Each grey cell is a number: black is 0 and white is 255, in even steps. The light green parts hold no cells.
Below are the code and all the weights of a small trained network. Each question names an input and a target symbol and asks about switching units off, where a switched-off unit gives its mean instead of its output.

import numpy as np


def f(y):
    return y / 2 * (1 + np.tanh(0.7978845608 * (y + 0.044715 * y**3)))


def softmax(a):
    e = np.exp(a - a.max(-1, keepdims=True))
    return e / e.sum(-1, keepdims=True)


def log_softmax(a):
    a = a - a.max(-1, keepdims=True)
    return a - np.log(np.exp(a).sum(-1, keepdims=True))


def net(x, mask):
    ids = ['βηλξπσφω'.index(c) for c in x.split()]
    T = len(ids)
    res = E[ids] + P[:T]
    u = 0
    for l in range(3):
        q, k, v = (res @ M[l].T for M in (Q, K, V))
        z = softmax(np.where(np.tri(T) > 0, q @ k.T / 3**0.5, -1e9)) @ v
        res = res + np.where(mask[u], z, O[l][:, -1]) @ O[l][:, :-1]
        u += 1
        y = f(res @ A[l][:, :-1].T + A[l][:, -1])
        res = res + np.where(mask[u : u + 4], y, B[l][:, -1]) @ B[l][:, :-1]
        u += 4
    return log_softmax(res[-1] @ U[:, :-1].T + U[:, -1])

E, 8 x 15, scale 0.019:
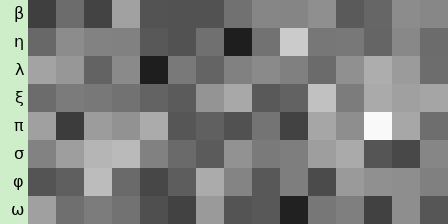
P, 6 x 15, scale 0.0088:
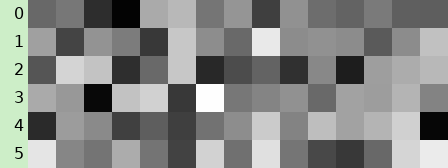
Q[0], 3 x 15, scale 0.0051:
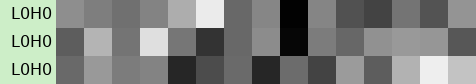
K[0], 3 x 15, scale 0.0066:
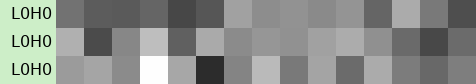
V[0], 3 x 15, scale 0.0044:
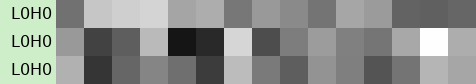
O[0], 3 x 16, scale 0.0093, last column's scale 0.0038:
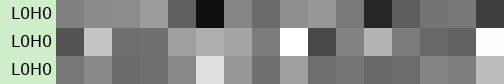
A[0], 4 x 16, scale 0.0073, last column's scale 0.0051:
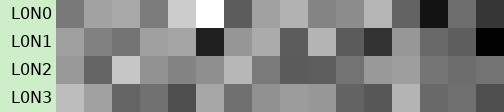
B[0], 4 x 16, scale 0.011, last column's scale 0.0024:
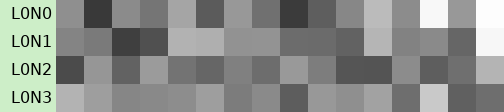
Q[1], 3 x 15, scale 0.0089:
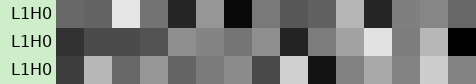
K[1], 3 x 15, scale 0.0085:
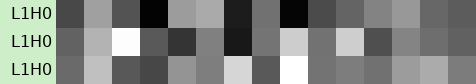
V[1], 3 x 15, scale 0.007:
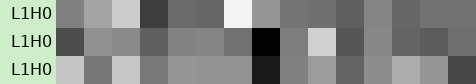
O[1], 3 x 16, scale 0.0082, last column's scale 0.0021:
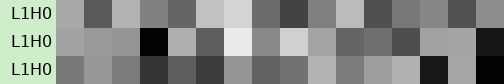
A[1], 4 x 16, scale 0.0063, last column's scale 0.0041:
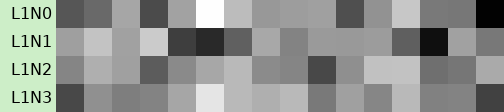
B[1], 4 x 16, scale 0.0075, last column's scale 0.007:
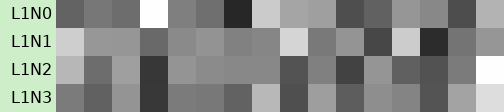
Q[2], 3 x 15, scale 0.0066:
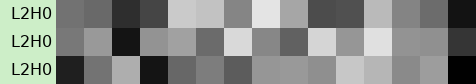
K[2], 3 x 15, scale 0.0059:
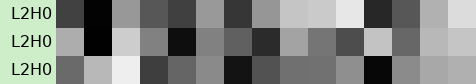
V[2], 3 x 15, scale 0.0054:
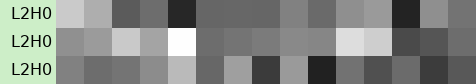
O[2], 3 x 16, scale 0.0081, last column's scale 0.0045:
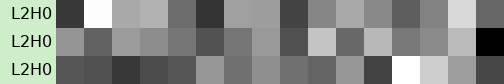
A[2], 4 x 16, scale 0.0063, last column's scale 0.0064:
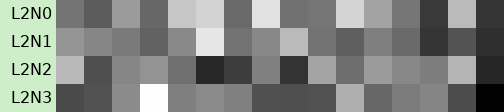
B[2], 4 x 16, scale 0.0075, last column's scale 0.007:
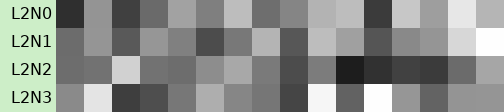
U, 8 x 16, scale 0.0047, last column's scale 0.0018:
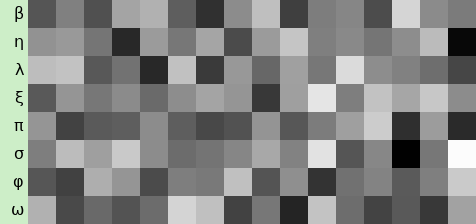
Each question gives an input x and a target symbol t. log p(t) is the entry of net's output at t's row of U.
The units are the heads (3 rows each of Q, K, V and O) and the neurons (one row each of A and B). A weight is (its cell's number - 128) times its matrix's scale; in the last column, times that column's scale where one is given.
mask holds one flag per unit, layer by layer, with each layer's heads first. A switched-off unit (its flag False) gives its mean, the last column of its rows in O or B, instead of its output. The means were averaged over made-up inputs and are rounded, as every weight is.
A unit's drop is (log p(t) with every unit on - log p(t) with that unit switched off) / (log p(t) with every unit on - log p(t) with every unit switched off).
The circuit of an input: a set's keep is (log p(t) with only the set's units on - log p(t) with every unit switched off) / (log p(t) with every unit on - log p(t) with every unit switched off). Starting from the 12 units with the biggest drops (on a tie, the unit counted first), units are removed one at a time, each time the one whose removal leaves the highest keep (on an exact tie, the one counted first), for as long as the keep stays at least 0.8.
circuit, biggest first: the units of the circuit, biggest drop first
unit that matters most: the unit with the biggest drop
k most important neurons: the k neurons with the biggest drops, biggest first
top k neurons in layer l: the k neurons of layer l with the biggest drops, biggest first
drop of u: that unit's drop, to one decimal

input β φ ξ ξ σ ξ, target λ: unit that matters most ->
L1H0
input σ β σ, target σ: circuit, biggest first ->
[L0H0; L1N1; L0N0]
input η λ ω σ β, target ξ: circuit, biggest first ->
[L2H0; L0H0; L1H0]
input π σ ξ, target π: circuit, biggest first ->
[L0H0; L1H0; L2H0]
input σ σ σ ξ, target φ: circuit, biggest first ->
[L2N2; L0H0]
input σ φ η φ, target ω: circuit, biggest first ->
[L1H0; L2N1]
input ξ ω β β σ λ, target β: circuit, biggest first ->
[L1H0; L0H0]
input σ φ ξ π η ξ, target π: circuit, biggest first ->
[L1H0; L2H0; L0N1; L0H0]
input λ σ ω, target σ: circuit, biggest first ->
[L0H0; L2H0; L0N3; L1H0]
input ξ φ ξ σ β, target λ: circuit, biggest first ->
[L2N3; L1H0; L0H0]
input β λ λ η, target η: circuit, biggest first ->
[L1H0; L0H0]
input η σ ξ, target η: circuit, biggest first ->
[L1H0; L0H0]
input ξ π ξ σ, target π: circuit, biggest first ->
[L0N0; L1H0; L2H0]
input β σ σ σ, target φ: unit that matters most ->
L2H0
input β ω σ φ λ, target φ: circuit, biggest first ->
[L0H0; L2N2]
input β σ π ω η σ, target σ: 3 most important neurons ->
[L1N1; L0N0; L0N1]
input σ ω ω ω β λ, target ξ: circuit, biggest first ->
[L2H0; L1H0]
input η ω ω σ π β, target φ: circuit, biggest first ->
[L2H0; L2N2; L0H0]
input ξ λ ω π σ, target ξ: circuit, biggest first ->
[L2H0; L0N0]
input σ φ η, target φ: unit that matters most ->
L0H0
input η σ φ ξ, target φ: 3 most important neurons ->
[L0N0; L2N2; L0N1]
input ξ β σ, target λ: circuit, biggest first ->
[L2N3; L1H0]
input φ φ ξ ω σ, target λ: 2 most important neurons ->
[L2N3; L0N0]
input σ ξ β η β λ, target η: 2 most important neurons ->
[L0N1; L0N0]
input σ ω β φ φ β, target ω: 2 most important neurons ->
[L2N1; L0N2]
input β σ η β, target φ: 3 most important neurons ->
[L2N2; L0N0; L0N1]
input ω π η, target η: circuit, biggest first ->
[L1H0]
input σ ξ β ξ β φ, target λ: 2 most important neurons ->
[L2N3; L0N1]
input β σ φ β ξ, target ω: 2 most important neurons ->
[L0N1; L2N1]
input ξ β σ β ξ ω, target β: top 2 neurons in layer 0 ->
[L0N1; L0N0]
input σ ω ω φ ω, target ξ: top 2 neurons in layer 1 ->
[L1N2; L1N3]
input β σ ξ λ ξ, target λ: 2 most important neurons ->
[L2N3; L0N1]
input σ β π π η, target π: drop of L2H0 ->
0.3
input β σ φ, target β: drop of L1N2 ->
0.1
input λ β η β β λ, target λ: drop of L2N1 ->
0.0
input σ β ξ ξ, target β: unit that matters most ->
L1H0
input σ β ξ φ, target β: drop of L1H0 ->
0.7
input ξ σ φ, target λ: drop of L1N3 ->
0.2
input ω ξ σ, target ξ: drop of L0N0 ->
0.2
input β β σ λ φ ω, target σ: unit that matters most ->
L2H0
